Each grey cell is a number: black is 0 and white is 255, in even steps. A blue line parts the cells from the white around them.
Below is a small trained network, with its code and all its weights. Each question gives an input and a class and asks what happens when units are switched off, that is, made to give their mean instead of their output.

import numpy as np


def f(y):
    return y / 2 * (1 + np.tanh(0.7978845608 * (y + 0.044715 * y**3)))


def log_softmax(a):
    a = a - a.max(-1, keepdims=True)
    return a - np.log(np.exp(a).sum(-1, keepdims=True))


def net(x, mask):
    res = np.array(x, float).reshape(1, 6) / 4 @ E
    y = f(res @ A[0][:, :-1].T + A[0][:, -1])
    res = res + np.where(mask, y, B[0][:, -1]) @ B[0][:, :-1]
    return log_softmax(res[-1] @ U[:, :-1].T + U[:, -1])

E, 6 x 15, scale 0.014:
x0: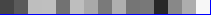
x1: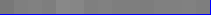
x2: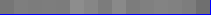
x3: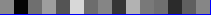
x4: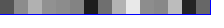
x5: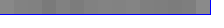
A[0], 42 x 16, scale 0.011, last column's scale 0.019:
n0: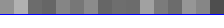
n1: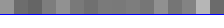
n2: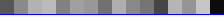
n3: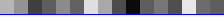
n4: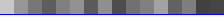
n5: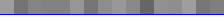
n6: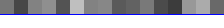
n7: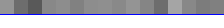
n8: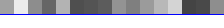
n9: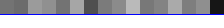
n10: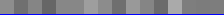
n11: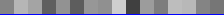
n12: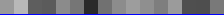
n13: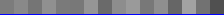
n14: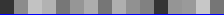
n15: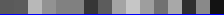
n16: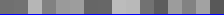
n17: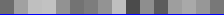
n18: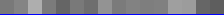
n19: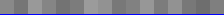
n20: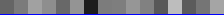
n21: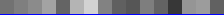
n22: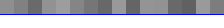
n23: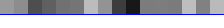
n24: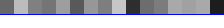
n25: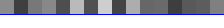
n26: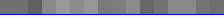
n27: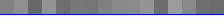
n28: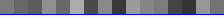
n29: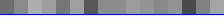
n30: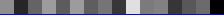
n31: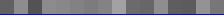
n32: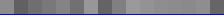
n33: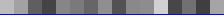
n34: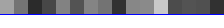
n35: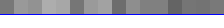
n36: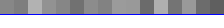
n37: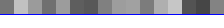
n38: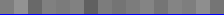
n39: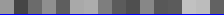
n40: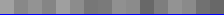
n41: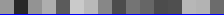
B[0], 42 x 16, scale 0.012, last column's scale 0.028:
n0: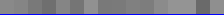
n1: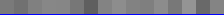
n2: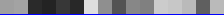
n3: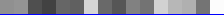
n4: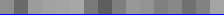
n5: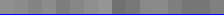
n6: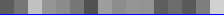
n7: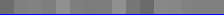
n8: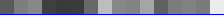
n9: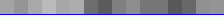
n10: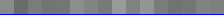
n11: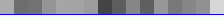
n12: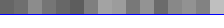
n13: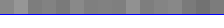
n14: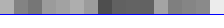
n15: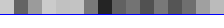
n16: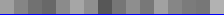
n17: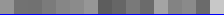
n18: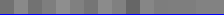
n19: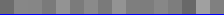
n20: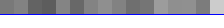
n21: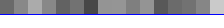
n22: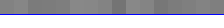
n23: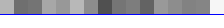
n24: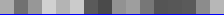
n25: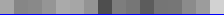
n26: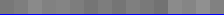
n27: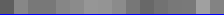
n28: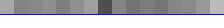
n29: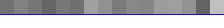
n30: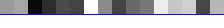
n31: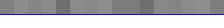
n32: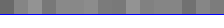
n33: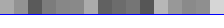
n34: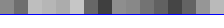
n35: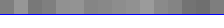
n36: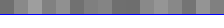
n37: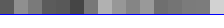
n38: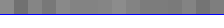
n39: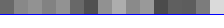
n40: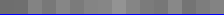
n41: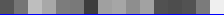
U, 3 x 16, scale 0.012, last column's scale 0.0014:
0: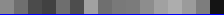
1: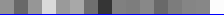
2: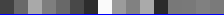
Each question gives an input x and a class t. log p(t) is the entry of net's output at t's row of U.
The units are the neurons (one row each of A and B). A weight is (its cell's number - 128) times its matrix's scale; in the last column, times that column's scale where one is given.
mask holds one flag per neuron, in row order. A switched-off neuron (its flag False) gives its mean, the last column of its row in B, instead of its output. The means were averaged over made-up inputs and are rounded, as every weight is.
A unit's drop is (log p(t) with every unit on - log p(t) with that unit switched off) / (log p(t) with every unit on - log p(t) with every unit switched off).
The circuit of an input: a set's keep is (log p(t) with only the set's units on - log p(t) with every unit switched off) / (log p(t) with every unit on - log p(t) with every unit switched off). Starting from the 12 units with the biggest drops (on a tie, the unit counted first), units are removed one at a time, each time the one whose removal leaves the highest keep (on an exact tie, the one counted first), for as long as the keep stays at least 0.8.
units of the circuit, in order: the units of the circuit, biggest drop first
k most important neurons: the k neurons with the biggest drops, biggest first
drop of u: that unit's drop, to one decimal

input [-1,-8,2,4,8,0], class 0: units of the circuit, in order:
n30
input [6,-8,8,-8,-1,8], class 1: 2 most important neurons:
n24, n30
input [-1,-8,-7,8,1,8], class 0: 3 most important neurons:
n30, n24, n15
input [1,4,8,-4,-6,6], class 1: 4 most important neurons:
n24, n2, n30, n23
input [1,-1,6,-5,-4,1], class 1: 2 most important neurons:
n24, n2
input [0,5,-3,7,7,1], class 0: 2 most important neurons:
n30, n20
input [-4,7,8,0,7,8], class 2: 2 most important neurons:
n3, n8
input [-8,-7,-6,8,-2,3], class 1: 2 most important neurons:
n34, n25
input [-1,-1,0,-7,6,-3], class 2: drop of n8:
0.1
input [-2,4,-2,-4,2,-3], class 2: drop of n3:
0.2
